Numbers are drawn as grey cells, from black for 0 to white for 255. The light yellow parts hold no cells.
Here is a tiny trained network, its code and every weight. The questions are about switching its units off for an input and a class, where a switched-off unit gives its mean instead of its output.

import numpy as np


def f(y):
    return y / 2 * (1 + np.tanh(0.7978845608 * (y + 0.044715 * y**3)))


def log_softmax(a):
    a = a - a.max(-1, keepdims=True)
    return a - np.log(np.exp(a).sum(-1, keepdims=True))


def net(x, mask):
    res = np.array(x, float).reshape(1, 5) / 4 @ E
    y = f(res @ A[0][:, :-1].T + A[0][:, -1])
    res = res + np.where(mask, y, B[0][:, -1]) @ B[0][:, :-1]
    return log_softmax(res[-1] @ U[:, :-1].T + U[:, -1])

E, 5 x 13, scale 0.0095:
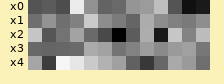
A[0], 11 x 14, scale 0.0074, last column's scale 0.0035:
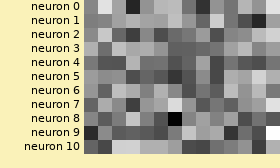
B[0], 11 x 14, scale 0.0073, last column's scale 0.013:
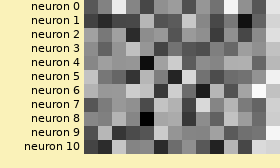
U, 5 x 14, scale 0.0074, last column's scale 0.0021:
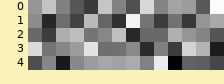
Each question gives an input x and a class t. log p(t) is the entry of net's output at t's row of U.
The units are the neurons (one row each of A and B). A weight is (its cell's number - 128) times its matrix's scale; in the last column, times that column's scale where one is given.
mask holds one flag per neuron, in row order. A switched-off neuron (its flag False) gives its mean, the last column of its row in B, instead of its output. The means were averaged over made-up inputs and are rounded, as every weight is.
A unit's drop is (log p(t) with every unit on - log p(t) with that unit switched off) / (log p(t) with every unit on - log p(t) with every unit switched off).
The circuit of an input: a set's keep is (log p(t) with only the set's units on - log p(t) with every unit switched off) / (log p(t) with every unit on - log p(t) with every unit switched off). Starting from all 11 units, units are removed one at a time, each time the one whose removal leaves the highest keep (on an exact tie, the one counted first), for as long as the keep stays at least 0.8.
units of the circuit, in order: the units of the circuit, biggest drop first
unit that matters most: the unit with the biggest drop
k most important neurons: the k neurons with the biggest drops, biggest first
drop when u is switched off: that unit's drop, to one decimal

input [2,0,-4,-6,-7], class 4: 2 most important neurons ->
(neuron 8; neuron 9)
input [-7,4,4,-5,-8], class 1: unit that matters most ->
neuron 5
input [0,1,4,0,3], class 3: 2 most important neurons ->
(neuron 0; neuron 7)
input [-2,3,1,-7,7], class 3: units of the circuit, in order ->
(neuron 6; neuron 8)
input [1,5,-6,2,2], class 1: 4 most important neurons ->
(neuron 1; neuron 8; neuron 4; neuron 10)
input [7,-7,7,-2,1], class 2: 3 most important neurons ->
(neuron 9; neuron 2; neuron 5)
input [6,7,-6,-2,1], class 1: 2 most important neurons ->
(neuron 1; neuron 10)
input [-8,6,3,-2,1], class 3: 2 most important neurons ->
(neuron 6; neuron 1)
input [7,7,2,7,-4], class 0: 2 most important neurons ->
(neuron 8; neuron 4)
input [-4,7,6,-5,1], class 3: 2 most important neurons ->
(neuron 6; neuron 1)
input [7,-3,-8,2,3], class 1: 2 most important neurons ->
(neuron 1; neuron 10)
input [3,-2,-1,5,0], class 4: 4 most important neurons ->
(neuron 5; neuron 2; neuron 0; neuron 10)
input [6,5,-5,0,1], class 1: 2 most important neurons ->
(neuron 1; neuron 10)
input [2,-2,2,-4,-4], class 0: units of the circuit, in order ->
(neuron 1)
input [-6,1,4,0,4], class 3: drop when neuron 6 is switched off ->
0.2
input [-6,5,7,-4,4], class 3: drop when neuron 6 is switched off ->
0.4
